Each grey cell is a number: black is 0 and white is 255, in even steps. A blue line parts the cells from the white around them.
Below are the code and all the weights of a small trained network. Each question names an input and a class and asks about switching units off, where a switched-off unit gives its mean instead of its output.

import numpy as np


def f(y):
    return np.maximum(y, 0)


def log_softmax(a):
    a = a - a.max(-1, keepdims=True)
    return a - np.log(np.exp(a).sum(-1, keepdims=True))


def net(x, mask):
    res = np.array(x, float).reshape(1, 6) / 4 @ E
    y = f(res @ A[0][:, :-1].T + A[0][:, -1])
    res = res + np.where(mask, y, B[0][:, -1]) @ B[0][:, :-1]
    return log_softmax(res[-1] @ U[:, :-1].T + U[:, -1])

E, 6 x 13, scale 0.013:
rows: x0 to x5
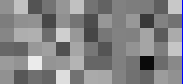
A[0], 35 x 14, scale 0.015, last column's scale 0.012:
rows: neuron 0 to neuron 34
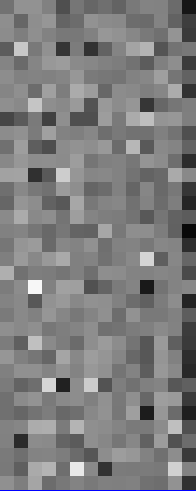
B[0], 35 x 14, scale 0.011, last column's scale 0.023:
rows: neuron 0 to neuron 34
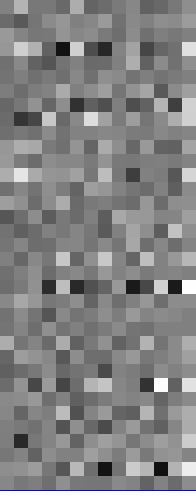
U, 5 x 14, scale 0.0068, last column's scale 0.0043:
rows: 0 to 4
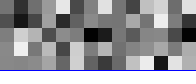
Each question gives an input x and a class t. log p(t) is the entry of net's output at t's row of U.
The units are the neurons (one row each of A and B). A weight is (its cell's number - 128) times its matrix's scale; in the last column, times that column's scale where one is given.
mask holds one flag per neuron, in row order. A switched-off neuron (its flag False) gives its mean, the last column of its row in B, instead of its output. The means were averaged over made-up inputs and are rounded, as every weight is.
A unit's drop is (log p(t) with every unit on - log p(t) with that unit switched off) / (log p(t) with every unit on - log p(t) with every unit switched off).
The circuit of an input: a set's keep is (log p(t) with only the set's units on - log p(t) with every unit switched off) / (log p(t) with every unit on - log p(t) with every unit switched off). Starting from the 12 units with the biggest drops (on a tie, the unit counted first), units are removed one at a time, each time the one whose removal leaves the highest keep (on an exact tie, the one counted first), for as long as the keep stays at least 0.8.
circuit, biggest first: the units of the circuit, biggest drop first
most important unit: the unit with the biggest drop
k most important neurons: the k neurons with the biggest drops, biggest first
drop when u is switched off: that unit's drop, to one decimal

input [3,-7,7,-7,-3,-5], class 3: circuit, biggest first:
[neuron 20; neuron 33]
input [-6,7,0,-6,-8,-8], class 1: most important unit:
neuron 33
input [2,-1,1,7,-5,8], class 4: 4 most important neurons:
[neuron 20; neuron 27; neuron 7; neuron 31]
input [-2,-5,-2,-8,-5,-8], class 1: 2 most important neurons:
[neuron 12; neuron 27]
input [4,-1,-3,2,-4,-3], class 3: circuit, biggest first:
[neuron 27; neuron 20]
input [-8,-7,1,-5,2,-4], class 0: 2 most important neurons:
[neuron 3; neuron 33]
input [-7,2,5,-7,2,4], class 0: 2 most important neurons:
[neuron 3; neuron 33]
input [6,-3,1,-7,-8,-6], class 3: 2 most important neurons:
[neuron 33; neuron 20]
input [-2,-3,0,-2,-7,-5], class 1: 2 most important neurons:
[neuron 12; neuron 8]
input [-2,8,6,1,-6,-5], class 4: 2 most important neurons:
[neuron 27; neuron 20]
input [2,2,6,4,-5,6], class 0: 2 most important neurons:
[neuron 3; neuron 33]
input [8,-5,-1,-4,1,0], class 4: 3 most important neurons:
[neuron 20; neuron 27; neuron 7]
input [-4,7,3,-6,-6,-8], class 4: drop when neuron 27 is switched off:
0.2
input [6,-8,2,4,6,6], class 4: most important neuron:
[neuron 33]
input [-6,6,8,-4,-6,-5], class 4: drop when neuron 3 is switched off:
0.1
